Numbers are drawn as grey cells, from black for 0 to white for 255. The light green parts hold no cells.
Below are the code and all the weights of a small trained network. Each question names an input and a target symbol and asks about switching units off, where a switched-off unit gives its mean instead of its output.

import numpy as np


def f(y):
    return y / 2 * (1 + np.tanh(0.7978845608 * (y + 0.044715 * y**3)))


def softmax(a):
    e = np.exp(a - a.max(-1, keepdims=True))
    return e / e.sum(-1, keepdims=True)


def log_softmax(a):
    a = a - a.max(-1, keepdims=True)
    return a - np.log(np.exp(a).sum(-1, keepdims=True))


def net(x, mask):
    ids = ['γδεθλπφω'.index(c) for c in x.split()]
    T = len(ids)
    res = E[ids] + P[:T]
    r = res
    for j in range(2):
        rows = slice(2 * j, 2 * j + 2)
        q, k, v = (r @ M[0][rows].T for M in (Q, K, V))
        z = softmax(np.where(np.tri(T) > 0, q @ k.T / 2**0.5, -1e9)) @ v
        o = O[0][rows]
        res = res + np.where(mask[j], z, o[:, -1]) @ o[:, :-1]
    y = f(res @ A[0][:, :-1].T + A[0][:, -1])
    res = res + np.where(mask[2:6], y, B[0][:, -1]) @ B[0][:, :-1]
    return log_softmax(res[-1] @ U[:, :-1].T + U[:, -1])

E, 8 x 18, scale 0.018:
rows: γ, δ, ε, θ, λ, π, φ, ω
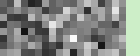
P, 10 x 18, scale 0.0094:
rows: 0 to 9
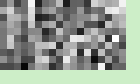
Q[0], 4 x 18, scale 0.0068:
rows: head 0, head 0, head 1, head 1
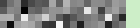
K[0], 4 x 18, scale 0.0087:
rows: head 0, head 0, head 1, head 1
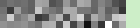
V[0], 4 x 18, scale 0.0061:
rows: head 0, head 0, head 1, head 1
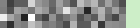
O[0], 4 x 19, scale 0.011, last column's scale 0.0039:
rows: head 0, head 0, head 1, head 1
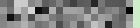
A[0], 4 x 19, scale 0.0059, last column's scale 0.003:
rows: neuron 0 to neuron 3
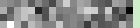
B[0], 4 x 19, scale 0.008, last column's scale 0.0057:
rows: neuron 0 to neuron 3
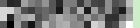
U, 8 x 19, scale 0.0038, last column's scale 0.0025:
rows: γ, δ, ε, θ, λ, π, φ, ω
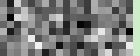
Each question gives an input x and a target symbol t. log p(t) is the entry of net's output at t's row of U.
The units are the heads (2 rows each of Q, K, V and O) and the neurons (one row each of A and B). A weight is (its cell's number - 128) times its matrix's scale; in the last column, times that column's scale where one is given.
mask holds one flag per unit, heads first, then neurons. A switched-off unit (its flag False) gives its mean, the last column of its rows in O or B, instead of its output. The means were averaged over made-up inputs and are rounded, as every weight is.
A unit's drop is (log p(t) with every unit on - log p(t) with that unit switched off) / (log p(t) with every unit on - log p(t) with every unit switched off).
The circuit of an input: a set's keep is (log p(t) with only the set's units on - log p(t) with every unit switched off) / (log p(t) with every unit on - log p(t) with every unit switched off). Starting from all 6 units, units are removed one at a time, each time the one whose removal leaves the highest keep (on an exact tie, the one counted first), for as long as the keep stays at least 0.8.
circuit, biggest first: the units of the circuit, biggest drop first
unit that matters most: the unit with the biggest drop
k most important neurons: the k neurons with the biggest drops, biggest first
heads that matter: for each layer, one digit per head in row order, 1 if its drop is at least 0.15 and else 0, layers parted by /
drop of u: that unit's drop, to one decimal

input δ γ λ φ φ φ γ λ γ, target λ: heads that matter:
01
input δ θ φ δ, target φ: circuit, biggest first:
[head 1; head 0]
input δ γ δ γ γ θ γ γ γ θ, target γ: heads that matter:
01
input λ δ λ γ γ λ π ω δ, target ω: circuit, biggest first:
[head 1]
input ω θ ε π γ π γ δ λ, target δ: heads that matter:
10
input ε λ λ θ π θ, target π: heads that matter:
10
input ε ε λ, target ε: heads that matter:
10
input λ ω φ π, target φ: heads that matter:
11
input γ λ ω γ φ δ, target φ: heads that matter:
01
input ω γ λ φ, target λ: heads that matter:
01
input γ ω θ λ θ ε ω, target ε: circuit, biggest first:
[head 0; neuron 2]
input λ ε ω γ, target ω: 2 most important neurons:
[neuron 3; neuron 2]
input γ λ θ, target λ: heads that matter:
11
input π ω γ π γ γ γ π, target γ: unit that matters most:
head 1
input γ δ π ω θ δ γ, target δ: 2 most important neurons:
[neuron 1; neuron 3]
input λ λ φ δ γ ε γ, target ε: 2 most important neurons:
[neuron 2; neuron 3]
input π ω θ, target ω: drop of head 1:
0.7
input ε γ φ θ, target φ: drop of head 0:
0.4
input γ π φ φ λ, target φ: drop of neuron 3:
0.1
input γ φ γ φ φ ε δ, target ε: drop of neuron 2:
0.3
